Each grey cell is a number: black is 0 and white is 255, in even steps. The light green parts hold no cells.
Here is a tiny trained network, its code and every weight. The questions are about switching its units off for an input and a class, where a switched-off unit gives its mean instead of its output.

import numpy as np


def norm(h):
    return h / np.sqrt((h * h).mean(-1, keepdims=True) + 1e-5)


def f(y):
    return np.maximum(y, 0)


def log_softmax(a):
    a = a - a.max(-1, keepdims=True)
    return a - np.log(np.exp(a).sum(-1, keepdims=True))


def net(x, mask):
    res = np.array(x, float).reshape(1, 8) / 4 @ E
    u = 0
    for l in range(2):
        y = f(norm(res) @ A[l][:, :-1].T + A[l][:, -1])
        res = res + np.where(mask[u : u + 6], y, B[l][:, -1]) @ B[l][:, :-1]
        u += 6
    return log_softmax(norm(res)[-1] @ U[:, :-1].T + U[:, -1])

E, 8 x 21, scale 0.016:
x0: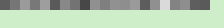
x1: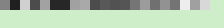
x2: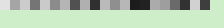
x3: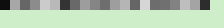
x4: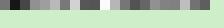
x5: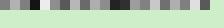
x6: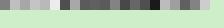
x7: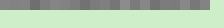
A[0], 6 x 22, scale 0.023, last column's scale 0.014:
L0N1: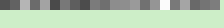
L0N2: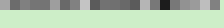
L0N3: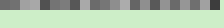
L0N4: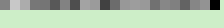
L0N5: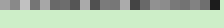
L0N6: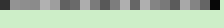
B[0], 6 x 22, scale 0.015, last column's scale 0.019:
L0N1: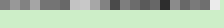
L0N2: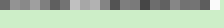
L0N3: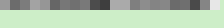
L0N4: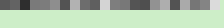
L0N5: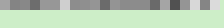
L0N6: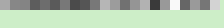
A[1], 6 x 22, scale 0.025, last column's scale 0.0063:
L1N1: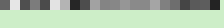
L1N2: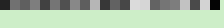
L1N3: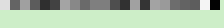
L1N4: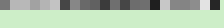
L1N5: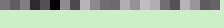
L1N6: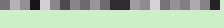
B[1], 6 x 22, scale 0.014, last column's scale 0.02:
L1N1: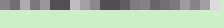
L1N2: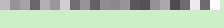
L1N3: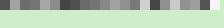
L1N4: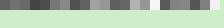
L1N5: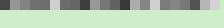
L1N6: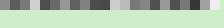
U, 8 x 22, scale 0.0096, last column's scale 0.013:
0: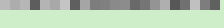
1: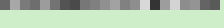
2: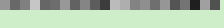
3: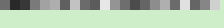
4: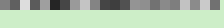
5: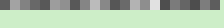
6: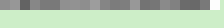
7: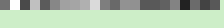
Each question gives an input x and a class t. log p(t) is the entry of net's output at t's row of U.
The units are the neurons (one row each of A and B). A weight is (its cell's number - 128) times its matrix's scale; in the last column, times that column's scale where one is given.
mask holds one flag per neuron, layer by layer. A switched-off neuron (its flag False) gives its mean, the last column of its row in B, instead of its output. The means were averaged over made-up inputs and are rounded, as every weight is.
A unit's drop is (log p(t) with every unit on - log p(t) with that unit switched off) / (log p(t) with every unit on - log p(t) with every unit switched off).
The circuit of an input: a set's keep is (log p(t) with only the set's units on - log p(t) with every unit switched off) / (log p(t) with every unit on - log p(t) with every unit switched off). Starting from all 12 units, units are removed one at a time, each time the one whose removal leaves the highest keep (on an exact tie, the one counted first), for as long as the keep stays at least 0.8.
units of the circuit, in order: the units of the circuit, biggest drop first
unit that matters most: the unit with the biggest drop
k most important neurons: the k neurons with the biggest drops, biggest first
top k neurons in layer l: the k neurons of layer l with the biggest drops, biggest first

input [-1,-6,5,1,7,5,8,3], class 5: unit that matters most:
L1N4
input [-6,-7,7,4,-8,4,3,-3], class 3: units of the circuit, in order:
L0N4; L0N1
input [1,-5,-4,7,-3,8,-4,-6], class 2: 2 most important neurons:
L1N6; L1N3
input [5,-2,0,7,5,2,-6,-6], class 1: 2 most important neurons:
L0N6; L1N4
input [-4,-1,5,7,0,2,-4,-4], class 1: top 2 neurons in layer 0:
L0N6; L0N1
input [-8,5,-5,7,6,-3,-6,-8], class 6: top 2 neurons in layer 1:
L1N3; L1N1
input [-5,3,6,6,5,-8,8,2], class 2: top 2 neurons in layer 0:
L0N3; L0N4
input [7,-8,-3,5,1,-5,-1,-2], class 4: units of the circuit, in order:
L1N1; L0N2
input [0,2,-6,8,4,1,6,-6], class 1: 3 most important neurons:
L0N6; L0N4; L1N5
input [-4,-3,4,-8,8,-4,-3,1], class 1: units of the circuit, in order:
L1N3; L0N4
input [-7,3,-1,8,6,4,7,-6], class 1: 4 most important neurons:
L0N6; L0N4; L0N1; L1N5
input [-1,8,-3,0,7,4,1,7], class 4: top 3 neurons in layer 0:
L0N4; L0N2; L0N1
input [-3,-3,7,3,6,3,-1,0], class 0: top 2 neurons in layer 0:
L0N4; L0N5
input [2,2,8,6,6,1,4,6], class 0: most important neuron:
L0N5
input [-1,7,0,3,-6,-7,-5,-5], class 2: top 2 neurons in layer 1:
L1N1; L1N4
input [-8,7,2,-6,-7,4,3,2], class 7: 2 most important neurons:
L0N2; L1N1
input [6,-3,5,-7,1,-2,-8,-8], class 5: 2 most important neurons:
L1N5; L0N6
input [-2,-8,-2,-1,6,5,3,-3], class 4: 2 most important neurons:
L1N1; L0N4
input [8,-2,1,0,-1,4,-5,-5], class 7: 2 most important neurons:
L0N1; L1N4
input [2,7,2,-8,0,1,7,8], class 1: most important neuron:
L1N3
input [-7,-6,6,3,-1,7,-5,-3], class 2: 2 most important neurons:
L1N6; L0N1
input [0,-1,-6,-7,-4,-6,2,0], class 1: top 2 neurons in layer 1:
L1N3; L1N6
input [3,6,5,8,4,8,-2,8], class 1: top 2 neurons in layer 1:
L1N2; L1N1
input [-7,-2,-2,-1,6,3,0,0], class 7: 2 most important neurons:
L0N2; L0N4
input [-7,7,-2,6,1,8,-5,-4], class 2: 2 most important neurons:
L1N6; L0N1
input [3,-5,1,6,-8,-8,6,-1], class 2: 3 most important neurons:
L0N3; L1N3; L1N5
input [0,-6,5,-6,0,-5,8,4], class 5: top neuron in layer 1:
L1N4
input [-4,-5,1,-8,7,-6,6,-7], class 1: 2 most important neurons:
L1N3; L0N4
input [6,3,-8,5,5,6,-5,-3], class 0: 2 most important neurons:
L1N2; L0N4
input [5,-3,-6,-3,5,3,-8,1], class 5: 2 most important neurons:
L1N5; L0N4
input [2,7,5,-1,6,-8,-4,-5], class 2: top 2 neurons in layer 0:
L0N3; L0N4
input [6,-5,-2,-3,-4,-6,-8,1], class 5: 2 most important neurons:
L1N5; L1N6
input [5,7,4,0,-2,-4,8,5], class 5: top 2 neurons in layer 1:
L1N4; L1N1
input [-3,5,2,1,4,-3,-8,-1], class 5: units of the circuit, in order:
L1N5
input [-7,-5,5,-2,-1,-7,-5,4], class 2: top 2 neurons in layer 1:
L1N2; L1N4
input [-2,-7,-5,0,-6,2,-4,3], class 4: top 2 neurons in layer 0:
L0N2; L0N1
